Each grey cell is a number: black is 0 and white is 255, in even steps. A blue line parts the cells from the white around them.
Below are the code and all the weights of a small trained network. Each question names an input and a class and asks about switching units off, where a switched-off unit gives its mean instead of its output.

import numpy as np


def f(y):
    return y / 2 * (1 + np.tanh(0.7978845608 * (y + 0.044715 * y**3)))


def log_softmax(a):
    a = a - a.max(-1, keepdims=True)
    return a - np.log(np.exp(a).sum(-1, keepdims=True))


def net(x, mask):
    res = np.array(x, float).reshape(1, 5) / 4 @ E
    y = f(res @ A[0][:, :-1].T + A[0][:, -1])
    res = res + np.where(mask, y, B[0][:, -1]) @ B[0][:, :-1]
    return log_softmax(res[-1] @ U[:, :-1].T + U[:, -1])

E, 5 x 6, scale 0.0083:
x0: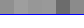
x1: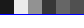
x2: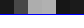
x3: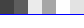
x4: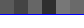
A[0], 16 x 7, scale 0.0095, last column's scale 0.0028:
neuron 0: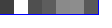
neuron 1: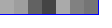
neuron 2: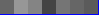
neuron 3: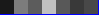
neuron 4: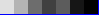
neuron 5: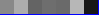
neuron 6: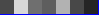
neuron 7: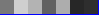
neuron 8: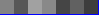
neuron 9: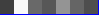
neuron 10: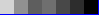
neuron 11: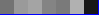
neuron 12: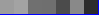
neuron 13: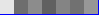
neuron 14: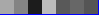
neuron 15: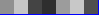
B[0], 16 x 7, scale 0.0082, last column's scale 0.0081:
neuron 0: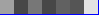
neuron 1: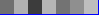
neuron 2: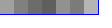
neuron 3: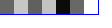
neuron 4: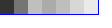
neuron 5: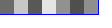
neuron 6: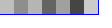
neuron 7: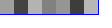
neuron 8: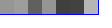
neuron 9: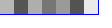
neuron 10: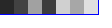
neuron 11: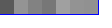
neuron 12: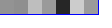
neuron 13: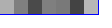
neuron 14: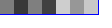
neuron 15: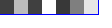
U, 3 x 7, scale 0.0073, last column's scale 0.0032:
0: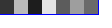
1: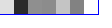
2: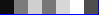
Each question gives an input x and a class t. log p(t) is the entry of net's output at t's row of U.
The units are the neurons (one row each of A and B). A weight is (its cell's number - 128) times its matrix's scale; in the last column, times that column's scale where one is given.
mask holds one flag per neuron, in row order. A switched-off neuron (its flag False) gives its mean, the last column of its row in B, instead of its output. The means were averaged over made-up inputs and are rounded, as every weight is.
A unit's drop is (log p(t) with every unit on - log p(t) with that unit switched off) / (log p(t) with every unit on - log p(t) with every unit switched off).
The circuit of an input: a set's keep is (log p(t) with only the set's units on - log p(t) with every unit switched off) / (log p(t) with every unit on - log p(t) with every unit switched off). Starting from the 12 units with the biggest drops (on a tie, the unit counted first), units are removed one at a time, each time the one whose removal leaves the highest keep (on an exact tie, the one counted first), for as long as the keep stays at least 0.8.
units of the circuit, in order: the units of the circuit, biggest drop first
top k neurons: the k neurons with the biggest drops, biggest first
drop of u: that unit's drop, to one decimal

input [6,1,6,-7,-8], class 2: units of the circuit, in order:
neuron 10; neuron 4
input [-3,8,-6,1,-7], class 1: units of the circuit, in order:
neuron 9
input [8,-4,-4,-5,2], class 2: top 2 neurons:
neuron 10; neuron 4
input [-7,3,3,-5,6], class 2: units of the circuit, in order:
neuron 4; neuron 10
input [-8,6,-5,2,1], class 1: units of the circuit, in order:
neuron 9; neuron 0
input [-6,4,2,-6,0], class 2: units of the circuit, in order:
neuron 4; neuron 10
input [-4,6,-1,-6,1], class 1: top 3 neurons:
neuron 9; neuron 0; neuron 6
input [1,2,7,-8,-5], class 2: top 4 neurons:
neuron 10; neuron 4; neuron 14; neuron 15
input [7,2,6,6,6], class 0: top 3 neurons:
neuron 3; neuron 10; neuron 4
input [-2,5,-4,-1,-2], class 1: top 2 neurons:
neuron 3; neuron 9
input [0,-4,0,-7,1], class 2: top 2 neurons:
neuron 4; neuron 10
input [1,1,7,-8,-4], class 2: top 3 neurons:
neuron 10; neuron 4; neuron 14
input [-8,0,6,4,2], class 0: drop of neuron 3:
0.2
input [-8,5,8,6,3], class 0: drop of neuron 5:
0.0
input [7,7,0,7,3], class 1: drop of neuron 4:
0.1
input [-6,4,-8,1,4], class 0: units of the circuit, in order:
neuron 15
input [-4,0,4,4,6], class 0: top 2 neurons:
neuron 10; neuron 4
